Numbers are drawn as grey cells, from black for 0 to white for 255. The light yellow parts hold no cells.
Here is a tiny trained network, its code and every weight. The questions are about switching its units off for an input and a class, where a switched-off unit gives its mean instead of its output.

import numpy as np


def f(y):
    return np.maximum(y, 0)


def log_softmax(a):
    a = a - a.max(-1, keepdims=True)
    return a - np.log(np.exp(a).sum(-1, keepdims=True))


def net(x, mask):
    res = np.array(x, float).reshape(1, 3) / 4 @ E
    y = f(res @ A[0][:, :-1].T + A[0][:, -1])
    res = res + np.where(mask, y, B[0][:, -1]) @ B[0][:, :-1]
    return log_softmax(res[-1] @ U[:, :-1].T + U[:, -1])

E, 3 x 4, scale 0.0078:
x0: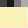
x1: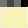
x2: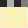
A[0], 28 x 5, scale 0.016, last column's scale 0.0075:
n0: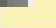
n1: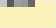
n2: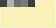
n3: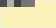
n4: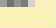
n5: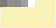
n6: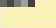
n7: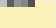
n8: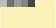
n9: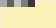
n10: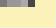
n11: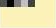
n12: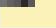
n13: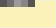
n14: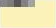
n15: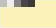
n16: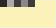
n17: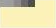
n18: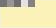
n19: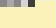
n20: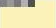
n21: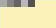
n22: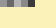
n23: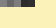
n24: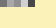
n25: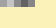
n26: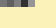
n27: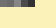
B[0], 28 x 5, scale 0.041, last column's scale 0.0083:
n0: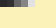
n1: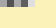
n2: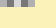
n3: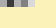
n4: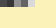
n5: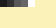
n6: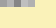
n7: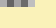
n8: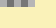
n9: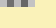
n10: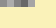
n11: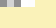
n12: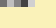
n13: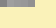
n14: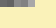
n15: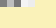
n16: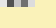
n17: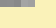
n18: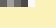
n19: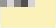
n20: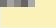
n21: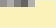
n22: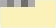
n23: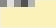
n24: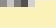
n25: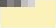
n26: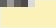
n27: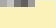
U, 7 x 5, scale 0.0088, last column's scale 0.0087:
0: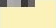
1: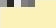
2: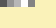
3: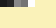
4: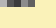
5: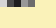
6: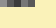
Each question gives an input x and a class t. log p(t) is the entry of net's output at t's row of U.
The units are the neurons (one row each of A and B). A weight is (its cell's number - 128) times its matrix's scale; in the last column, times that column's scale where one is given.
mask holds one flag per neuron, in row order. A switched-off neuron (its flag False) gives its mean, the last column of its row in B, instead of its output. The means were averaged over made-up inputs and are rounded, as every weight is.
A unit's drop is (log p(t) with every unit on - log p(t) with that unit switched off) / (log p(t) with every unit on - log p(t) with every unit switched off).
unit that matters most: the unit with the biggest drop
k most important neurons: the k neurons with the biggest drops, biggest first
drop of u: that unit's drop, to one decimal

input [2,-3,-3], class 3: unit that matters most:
n16
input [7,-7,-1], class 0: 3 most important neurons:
(n18, n15, n24)
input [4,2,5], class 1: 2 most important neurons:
(n16, n15)
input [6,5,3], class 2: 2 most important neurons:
(n11, n18)
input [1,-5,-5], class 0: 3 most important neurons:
(n16, n3, n19)
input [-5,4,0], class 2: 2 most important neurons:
(n15, n18)
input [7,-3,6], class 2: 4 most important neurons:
(n11, n6, n1, n9)
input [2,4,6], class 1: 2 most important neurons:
(n16, n3)
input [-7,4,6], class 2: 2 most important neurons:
(n15, n25)
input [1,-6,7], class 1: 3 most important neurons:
(n16, n3, n2)
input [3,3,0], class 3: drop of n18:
0.1
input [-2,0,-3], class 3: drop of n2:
0.1
